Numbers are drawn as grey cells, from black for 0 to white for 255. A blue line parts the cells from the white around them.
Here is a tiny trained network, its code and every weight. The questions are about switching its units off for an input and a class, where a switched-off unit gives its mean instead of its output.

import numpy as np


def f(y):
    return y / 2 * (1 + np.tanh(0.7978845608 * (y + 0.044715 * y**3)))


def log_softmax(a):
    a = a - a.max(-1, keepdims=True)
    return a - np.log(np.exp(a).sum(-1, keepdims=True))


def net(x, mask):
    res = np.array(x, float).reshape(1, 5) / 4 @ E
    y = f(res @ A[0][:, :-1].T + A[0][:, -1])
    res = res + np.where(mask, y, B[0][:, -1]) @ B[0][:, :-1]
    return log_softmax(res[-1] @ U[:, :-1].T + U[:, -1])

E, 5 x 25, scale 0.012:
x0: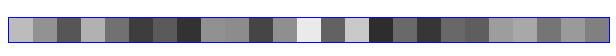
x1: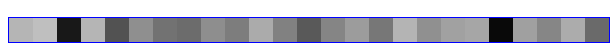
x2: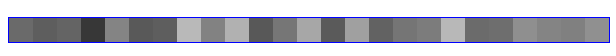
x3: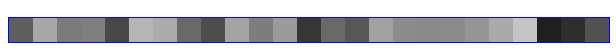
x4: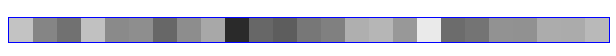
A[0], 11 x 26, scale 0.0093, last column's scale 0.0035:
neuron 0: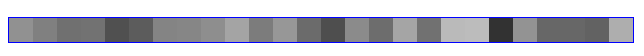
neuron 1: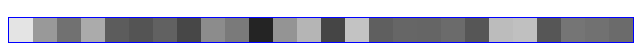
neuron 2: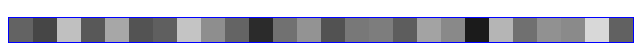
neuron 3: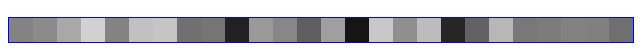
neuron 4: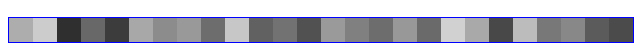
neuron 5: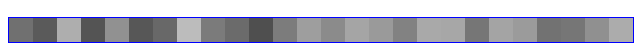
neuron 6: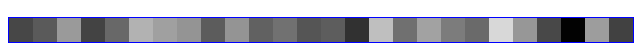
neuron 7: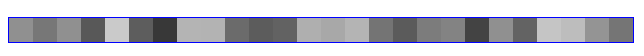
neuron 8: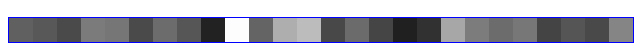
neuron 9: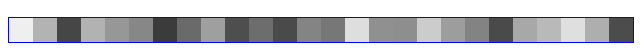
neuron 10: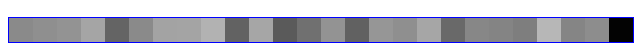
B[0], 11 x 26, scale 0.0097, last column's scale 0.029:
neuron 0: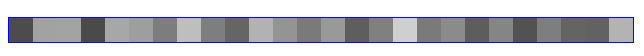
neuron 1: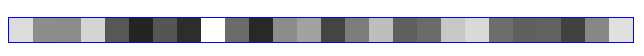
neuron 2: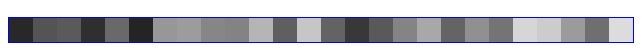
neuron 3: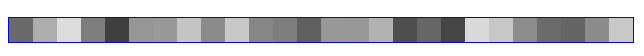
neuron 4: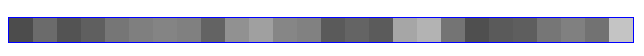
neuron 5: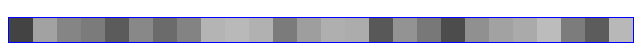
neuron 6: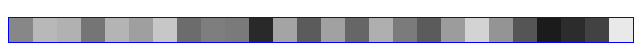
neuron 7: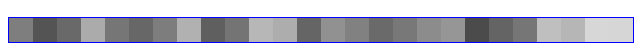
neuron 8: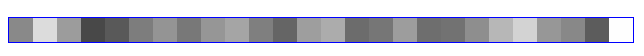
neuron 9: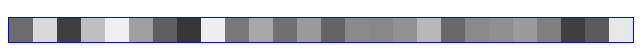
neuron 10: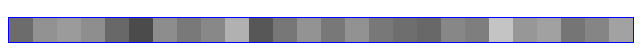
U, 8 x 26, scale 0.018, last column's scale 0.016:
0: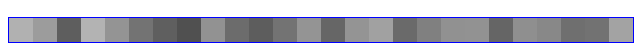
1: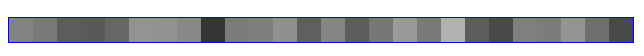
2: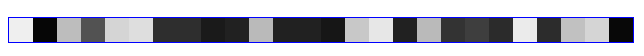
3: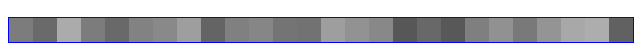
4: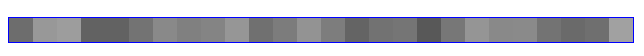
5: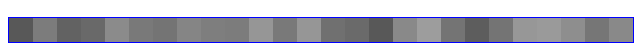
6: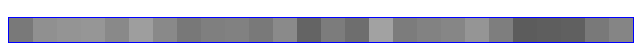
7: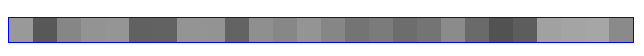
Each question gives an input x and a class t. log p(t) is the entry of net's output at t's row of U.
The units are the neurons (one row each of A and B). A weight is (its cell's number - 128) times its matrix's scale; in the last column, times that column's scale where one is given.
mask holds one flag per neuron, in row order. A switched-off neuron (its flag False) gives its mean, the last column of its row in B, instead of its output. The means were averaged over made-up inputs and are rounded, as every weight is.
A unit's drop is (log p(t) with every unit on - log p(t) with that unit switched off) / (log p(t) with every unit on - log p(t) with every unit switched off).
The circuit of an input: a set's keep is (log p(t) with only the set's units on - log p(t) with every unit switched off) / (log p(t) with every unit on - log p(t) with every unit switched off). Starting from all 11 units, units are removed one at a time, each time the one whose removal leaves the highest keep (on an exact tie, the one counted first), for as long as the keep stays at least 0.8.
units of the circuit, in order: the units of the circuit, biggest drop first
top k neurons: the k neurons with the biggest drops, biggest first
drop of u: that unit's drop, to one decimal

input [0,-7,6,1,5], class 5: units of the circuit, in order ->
neuron 2
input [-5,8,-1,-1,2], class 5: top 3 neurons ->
neuron 1; neuron 6; neuron 4
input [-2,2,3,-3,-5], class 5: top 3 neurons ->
neuron 6; neuron 1; neuron 3
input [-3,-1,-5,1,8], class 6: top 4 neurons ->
neuron 3; neuron 8; neuron 2; neuron 9
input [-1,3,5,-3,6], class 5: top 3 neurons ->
neuron 1; neuron 6; neuron 7
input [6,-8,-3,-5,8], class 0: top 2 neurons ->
neuron 1; neuron 9
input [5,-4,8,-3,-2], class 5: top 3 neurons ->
neuron 7; neuron 2; neuron 6
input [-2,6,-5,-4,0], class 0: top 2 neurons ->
neuron 9; neuron 2
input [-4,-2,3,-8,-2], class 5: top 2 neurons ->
neuron 2; neuron 1
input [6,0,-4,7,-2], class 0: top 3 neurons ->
neuron 1; neuron 2; neuron 3
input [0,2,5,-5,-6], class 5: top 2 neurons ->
neuron 6; neuron 1
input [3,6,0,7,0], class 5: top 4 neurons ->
neuron 4; neuron 6; neuron 0; neuron 3
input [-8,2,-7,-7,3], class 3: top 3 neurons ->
neuron 3; neuron 6; neuron 1
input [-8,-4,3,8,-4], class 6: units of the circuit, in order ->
neuron 6
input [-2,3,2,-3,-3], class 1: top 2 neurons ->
neuron 9; neuron 2
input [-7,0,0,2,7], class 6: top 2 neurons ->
neuron 8; neuron 2
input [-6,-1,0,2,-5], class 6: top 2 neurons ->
neuron 2; neuron 6
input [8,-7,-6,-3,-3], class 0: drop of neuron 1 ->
1.2
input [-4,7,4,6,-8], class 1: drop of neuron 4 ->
0.5
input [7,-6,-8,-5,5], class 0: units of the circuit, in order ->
neuron 1
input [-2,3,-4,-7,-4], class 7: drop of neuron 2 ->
0.1
